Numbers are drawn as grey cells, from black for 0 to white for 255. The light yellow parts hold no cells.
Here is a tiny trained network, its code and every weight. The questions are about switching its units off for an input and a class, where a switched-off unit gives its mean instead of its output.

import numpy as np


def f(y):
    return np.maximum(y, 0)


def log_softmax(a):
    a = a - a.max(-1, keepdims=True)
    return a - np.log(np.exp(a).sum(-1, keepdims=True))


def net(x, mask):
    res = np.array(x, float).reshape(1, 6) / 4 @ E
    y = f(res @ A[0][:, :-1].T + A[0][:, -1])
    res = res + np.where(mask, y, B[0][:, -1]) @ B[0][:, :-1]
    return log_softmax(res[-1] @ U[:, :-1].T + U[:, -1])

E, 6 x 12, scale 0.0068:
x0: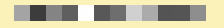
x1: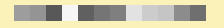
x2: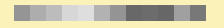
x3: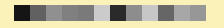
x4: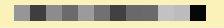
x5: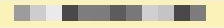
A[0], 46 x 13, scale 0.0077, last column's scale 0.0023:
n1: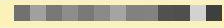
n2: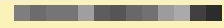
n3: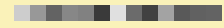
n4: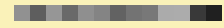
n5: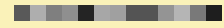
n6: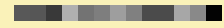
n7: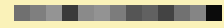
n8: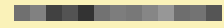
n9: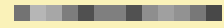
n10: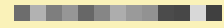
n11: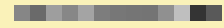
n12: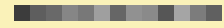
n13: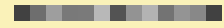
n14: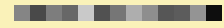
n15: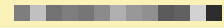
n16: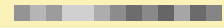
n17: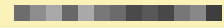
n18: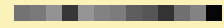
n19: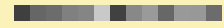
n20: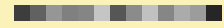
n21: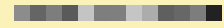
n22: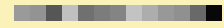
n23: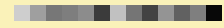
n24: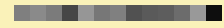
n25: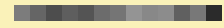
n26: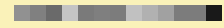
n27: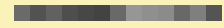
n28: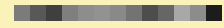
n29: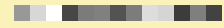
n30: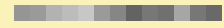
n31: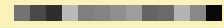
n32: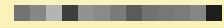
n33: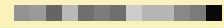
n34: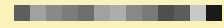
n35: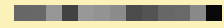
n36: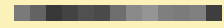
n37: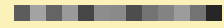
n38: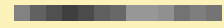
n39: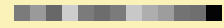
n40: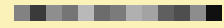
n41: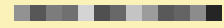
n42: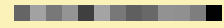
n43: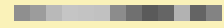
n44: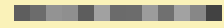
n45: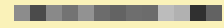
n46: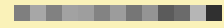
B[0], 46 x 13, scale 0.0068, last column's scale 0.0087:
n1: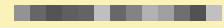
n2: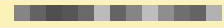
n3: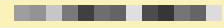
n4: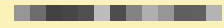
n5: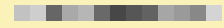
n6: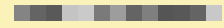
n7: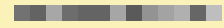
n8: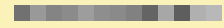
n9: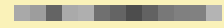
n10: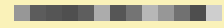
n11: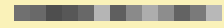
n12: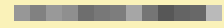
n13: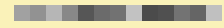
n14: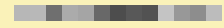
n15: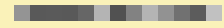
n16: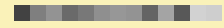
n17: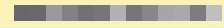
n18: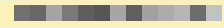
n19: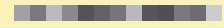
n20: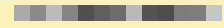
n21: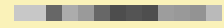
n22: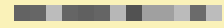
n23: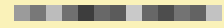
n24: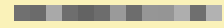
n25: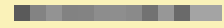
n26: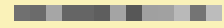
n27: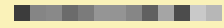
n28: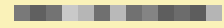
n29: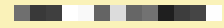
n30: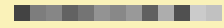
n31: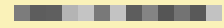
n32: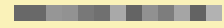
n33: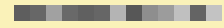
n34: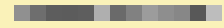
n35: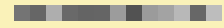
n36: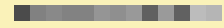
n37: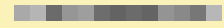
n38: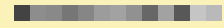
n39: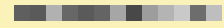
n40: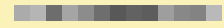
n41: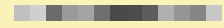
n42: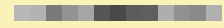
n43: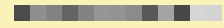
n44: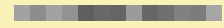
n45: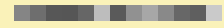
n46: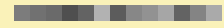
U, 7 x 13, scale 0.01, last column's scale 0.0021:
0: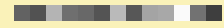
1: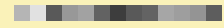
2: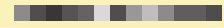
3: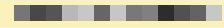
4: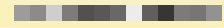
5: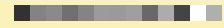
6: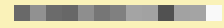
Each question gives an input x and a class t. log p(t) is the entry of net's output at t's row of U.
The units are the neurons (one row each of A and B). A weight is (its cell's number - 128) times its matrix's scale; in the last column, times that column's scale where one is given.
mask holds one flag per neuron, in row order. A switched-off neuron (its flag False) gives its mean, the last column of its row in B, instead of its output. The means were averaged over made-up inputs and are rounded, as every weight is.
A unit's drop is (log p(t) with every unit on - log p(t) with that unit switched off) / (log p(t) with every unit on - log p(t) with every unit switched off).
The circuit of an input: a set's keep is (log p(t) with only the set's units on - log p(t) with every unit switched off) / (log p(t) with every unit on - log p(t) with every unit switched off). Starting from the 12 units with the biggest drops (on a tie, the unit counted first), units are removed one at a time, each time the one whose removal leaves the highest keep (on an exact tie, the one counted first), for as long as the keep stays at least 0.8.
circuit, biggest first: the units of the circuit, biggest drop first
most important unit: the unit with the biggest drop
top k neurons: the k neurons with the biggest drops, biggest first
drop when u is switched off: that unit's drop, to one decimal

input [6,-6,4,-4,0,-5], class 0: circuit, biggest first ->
[n18; n29]
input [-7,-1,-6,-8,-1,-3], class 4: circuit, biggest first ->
[n3]
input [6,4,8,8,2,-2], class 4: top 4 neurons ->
[n20; n19; n13; n12]
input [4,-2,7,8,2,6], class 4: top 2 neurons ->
[n20; n13]
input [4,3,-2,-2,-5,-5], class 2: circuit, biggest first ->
[n29; n10]
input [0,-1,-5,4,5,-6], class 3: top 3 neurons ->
[n31; n28; n6]
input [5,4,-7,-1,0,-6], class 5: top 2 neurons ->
[n29; n27]
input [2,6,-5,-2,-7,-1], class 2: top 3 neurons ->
[n10; n15; n1]
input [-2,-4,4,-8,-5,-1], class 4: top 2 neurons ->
[n3; n23]
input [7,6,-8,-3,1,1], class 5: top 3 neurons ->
[n27; n38; n36]
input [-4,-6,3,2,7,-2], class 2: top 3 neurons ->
[n4; n45; n11]
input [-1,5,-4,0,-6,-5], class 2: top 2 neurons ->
[n29; n10]
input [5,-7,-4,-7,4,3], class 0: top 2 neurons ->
[n18; n35]
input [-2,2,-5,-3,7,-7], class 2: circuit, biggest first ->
[n45]
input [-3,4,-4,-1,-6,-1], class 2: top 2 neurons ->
[n10; n15]
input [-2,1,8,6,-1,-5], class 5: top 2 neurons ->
[n43; n16]
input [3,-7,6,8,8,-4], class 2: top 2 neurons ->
[n11; n4]
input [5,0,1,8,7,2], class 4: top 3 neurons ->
[n20; n13; n19]
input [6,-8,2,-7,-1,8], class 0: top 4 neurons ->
[n18; n35; n24; n7]
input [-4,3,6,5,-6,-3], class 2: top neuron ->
[n10]
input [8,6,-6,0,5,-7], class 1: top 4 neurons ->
[n41; n14; n29; n21]
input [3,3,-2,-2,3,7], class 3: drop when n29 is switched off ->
1.0
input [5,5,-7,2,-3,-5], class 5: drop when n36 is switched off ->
0.3
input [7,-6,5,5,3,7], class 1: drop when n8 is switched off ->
-0.1
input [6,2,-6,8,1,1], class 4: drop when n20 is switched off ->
0.2
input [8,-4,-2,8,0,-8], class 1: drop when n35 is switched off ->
0.0
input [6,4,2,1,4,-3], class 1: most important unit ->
n41
